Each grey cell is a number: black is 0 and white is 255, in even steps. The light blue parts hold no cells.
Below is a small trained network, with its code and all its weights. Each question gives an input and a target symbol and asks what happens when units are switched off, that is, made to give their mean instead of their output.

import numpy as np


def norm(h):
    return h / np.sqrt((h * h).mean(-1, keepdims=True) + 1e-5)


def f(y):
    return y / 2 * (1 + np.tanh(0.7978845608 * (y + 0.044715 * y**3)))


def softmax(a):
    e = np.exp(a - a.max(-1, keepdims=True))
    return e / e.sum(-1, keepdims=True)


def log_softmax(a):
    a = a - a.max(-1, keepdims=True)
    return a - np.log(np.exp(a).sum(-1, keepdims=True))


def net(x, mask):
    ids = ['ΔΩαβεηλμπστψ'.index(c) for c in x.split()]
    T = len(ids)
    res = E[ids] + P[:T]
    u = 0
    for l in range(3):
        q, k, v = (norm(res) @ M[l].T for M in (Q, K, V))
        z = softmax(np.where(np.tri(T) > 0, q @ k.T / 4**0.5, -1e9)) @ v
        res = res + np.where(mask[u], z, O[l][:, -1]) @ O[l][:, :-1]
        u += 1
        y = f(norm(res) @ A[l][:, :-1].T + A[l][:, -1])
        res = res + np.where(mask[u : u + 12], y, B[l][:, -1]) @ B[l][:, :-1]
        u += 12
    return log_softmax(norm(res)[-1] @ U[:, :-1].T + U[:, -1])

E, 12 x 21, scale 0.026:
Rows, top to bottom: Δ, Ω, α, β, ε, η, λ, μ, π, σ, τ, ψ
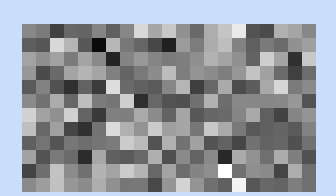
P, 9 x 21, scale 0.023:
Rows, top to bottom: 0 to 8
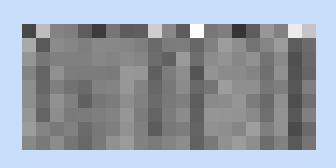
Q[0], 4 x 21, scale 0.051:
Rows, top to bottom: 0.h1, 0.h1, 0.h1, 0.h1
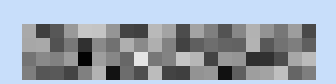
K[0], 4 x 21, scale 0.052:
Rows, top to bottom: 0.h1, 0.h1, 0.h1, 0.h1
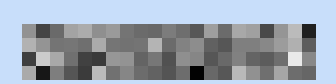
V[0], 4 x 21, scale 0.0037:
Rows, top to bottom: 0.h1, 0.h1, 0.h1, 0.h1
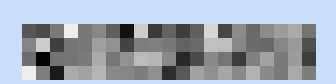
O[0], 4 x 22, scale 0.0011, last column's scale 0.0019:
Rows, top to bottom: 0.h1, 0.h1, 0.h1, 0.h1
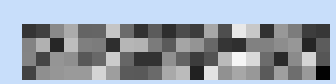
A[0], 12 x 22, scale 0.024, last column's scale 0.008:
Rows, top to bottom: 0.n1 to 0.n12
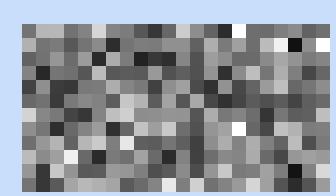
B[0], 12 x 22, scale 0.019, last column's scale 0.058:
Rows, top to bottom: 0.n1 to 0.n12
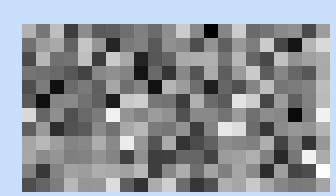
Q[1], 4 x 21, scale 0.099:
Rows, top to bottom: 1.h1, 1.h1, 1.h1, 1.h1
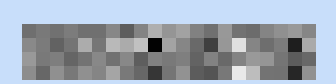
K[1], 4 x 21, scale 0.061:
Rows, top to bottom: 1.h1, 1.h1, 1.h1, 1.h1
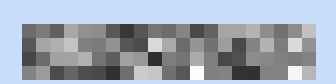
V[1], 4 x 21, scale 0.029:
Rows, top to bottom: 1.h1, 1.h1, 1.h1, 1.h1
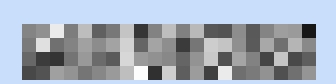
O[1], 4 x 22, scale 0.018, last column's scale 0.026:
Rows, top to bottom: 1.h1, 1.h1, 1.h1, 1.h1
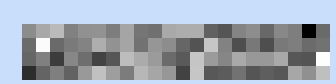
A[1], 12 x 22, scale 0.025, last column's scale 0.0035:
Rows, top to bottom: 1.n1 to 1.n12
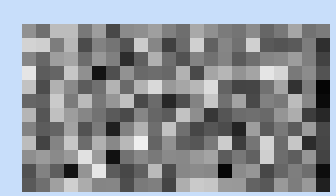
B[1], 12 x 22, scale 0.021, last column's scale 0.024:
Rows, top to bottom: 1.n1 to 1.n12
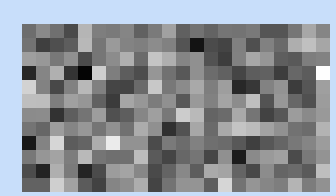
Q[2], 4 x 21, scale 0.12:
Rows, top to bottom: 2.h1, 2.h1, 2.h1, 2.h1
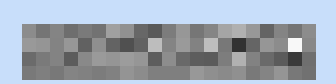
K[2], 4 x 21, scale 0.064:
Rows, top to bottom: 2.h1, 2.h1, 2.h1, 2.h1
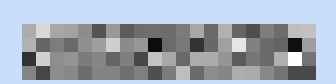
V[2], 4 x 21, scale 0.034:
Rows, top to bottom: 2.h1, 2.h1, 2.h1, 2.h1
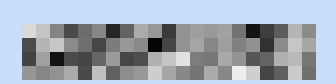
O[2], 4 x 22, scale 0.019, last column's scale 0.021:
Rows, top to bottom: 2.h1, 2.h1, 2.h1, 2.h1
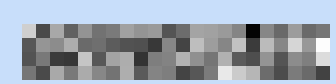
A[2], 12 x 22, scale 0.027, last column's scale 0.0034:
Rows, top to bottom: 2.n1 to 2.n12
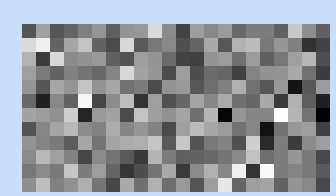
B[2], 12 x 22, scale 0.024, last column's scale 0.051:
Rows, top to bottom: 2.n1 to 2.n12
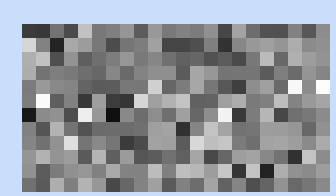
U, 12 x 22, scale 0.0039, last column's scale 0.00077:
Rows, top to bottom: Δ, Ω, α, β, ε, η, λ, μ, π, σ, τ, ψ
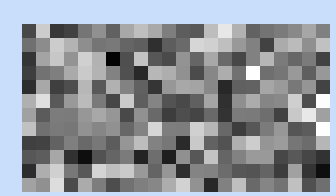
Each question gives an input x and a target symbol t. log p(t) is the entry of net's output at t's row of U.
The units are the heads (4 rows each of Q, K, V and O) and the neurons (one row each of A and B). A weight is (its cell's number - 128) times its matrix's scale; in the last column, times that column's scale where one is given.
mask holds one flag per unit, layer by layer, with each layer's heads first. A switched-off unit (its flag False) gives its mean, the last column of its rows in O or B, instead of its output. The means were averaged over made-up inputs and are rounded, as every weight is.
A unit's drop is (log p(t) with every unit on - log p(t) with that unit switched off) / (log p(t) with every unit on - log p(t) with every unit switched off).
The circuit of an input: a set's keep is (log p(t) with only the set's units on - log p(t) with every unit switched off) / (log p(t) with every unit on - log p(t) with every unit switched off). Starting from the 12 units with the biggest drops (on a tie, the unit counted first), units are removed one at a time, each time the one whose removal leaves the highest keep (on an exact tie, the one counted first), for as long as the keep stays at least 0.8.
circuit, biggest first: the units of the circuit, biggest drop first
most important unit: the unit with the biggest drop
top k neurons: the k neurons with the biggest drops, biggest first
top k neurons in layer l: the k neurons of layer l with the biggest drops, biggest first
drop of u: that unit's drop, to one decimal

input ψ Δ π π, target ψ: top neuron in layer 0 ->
0.n11
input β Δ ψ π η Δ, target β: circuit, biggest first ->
2.h1; 0.n12
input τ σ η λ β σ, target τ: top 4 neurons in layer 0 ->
0.n7; 0.n11; 0.n6; 0.n2
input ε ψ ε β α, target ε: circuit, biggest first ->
2.h1; 0.n6; 0.n3
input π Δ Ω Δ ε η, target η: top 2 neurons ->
0.n9; 2.n2
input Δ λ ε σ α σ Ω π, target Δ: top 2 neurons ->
2.n6; 0.n11
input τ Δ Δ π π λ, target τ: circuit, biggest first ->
1.h1; 0.n11; 0.n6; 0.n4
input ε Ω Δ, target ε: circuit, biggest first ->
2.h1; 0.n6; 0.n7
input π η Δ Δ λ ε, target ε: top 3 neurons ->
0.n5; 0.n3; 0.n11
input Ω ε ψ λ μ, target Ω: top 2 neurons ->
0.n3; 0.n10
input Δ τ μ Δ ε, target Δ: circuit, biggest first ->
2.h1; 2.n6; 0.n8
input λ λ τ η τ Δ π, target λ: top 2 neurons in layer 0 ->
0.n11; 0.n7
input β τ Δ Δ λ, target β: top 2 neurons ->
0.n12; 2.n9
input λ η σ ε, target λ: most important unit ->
1.h1
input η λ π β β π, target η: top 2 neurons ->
0.n11; 2.n2
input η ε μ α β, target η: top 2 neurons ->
2.n2; 0.n5
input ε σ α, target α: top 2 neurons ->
1.n10; 0.n2
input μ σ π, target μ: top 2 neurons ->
0.n11; 1.n5
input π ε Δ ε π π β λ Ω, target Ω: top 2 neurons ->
0.n3; 0.n11
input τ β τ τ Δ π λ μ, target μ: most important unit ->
1.n5
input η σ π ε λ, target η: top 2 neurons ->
0.n5; 0.n11
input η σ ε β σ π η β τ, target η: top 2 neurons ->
2.n2; 0.n5
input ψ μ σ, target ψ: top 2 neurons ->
1.n7; 0.n1
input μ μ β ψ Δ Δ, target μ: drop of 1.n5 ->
0.2
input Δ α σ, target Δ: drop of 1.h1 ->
0.4
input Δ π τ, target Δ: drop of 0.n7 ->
0.1
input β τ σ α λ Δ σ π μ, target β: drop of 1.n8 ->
0.0
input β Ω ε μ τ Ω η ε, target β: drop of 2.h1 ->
0.9
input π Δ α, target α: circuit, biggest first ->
0.n2
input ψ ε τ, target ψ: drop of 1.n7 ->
0.3
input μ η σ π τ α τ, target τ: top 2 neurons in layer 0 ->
0.n9; 0.n3
